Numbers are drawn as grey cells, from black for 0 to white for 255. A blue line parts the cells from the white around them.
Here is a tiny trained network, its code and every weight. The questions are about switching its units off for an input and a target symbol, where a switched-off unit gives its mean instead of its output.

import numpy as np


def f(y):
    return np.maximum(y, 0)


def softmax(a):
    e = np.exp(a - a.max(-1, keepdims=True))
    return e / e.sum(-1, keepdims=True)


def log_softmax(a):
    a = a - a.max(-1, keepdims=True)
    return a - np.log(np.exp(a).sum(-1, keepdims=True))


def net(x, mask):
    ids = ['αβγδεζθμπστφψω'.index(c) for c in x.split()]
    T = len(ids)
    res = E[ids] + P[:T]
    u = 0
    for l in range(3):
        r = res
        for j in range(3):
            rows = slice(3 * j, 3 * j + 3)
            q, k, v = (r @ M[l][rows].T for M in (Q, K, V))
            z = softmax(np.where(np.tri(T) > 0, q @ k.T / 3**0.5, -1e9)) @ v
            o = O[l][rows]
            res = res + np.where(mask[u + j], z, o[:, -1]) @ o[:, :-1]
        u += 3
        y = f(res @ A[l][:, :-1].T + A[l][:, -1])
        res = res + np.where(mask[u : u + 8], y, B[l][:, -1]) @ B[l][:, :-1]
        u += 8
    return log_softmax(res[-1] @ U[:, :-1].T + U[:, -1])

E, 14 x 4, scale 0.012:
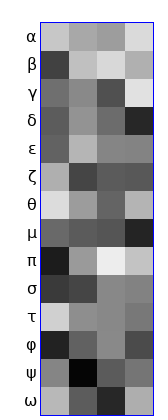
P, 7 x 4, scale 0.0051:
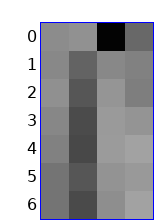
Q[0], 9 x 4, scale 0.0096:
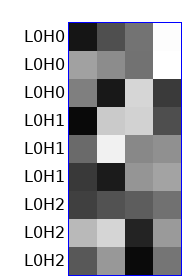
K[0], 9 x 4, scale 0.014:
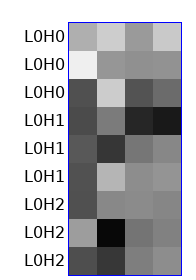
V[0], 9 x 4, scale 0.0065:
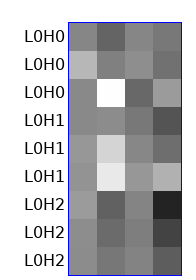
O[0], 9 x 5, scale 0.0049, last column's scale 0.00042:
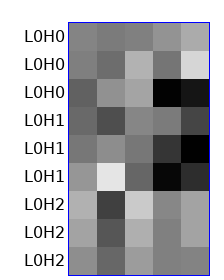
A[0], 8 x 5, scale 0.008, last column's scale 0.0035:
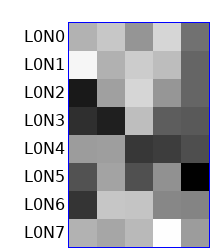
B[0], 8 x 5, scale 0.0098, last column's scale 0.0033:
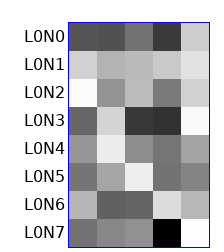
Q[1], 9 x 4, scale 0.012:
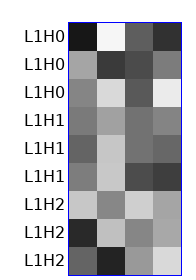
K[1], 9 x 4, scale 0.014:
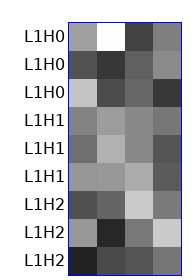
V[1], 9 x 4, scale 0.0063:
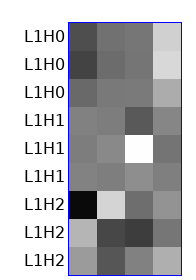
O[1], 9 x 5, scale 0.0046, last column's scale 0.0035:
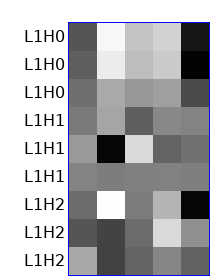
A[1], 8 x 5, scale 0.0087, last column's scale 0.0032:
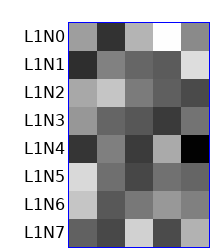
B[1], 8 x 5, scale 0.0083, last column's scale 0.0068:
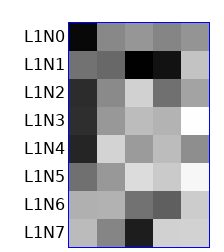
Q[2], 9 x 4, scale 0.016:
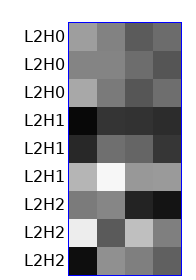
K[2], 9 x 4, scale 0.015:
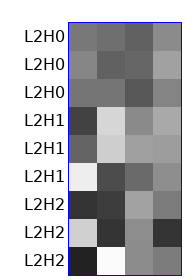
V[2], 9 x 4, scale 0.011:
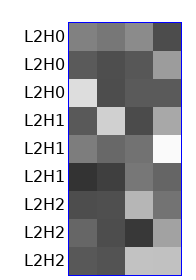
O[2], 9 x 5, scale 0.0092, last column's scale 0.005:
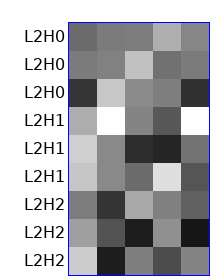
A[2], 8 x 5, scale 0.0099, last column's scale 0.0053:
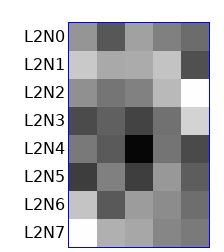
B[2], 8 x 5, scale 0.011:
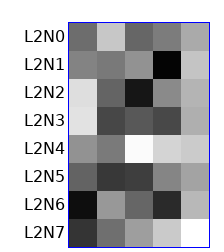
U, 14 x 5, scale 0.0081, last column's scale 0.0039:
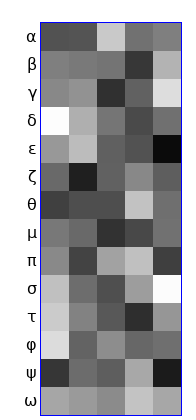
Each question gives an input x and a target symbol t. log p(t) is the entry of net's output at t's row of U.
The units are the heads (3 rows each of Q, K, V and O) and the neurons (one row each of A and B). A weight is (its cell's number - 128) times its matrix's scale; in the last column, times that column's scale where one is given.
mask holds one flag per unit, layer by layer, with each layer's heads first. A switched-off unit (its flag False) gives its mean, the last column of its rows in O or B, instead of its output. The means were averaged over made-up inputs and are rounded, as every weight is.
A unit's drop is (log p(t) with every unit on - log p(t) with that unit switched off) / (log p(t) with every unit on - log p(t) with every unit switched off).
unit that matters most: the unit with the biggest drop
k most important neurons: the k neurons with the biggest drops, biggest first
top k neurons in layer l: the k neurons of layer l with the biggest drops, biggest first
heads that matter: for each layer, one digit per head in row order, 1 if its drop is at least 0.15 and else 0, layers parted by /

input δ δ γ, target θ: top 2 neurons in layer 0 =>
L0N2, L0N1
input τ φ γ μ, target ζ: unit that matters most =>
L0N3
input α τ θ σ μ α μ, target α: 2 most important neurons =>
L1N2, L0N4
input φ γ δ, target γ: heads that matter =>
000 / 000 / 011
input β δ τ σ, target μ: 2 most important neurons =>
L0N6, L0N2
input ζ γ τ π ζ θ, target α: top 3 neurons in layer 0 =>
L0N7, L0N1, L0N6
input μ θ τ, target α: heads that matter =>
010 / 000 / 001
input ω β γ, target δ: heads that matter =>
000 / 000 / 011
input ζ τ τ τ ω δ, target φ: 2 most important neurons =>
L2N4, L2N3
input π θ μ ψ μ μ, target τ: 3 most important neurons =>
L0N6, L1N0, L0N3
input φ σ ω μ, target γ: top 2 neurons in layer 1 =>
L1N1, L1N5
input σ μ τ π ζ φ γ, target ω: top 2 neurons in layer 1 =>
L1N4, L1N6
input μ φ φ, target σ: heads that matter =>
011 / 000 / 011
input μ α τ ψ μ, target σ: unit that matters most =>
L1H1
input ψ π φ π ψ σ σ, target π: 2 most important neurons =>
L2N4, L0N7
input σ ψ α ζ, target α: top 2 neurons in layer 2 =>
L2N2, L2N3
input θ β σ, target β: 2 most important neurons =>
L1N2, L0N4
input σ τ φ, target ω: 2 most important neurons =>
L2N7, L0N2
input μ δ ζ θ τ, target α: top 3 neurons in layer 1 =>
L1N1, L1N6, L1N5
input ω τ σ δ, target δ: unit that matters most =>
L2H1
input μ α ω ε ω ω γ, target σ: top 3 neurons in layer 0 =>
L0N3, L0N1, L0N7
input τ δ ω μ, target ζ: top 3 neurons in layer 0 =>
L0N3, L0N4, L0N1
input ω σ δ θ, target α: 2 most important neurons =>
L0N1, L0N7
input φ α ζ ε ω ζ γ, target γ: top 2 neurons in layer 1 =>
L1N1, L1N5
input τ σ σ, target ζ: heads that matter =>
001 / 000 / 011
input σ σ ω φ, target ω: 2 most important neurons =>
L2N7, L2N4
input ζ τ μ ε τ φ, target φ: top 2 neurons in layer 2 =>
L2N4, L2N3
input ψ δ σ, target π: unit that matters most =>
L2N4
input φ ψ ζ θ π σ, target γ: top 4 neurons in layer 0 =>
L0N3, L0N7, L0N1, L0N6
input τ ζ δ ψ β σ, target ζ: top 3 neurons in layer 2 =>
L2N5, L2N3, L2N4
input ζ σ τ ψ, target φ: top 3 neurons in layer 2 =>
L2N4, L2N3, L2N7
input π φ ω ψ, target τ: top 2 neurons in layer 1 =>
L1N0, L1N1
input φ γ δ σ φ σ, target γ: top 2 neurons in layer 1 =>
L1N1, L1N5
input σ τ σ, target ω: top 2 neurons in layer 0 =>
L0N7, L0N2
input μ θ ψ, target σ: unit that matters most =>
L2H2
